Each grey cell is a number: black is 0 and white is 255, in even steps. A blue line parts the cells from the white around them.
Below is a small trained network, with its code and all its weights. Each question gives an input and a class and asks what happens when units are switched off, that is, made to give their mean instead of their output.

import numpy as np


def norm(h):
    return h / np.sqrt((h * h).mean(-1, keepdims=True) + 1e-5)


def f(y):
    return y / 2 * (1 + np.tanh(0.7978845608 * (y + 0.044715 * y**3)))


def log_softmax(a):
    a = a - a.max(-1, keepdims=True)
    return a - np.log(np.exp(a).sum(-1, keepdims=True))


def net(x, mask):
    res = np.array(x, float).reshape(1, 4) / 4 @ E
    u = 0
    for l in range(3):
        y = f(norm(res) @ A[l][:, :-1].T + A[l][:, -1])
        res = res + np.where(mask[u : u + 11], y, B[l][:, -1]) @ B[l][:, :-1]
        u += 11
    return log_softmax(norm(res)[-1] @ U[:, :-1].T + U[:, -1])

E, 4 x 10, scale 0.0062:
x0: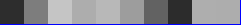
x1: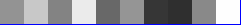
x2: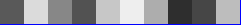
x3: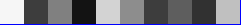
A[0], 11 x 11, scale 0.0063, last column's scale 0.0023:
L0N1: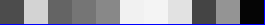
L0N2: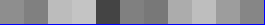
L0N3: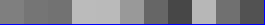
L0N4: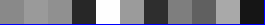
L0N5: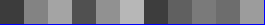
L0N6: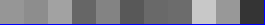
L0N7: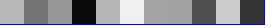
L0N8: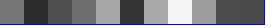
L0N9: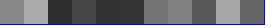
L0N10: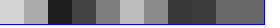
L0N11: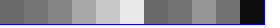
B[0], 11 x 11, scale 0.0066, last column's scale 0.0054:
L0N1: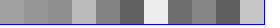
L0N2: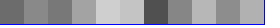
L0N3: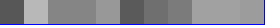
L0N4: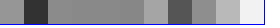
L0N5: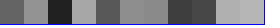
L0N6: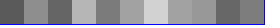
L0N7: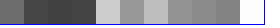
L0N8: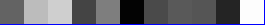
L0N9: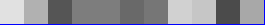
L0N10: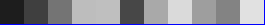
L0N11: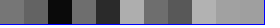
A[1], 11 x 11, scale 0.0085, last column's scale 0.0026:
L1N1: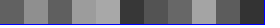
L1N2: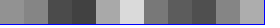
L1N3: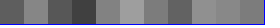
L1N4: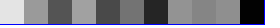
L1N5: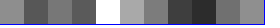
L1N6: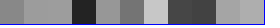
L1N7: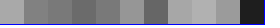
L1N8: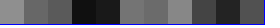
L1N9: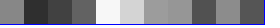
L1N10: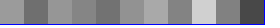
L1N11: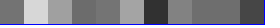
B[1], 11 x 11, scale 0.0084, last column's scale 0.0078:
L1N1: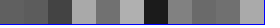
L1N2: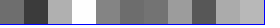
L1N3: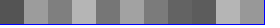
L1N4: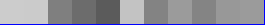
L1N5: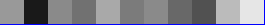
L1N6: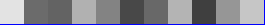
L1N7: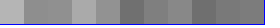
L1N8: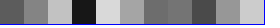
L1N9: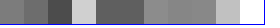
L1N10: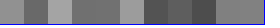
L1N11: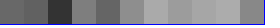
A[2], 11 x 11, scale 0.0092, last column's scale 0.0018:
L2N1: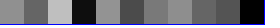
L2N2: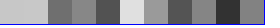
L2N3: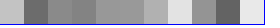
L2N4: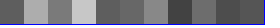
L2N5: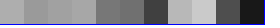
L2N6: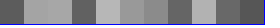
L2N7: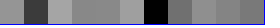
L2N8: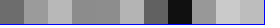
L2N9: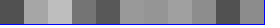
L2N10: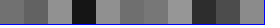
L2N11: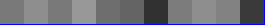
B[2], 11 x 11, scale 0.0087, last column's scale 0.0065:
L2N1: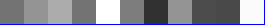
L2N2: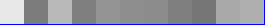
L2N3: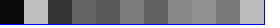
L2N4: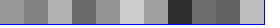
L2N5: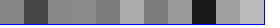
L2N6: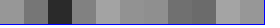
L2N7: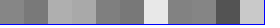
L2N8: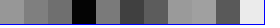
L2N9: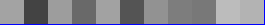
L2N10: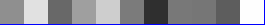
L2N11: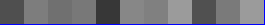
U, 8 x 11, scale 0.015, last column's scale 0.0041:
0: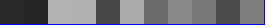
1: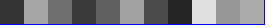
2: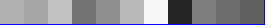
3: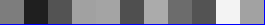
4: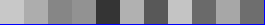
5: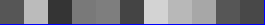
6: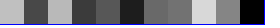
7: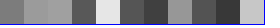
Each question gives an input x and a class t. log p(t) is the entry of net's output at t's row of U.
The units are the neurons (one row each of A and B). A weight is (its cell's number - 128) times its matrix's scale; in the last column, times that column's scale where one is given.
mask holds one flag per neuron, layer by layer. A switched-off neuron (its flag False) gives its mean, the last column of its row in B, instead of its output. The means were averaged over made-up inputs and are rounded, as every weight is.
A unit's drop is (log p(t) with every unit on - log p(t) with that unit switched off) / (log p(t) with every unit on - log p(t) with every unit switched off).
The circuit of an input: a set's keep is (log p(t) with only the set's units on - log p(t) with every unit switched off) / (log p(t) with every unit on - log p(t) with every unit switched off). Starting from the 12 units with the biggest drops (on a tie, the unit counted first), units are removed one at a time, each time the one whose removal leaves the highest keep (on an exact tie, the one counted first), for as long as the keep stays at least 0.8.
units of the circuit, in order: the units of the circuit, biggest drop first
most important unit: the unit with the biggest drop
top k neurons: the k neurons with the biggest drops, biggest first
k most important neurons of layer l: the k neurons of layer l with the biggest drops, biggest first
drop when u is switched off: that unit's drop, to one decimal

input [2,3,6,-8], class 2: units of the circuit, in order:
(L0N1; L2N4)
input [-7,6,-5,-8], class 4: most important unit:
L1N4
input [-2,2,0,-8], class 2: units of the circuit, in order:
(L2N4; L0N10)
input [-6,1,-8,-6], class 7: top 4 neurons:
(L0N8; L1N8; L1N9; L0N10)
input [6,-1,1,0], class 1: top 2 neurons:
(L0N7; L0N11)
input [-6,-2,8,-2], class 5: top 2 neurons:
(L0N1; L0N10)
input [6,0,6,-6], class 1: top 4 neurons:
(L2N8; L0N11; L2N7; L0N3)
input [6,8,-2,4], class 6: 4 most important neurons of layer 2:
(L2N8; L2N7; L2N3; L2N10)
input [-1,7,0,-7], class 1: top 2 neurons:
(L1N6; L0N9)
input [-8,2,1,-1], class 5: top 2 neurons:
(L0N10; L2N3)
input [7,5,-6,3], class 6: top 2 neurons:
(L2N8; L0N10)
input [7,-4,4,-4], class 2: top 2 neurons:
(L2N4; L0N1)
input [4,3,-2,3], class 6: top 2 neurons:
(L2N8; L0N7)
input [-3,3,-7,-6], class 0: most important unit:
L1N1
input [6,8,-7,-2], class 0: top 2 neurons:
(L2N7; L2N5)
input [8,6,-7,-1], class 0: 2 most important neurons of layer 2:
(L2N7; L2N5)
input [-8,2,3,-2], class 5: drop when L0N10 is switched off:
0.1
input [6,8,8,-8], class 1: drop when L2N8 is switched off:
0.2
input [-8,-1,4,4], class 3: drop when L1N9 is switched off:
0.1
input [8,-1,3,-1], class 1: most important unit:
L0N7
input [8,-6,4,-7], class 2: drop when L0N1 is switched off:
0.1
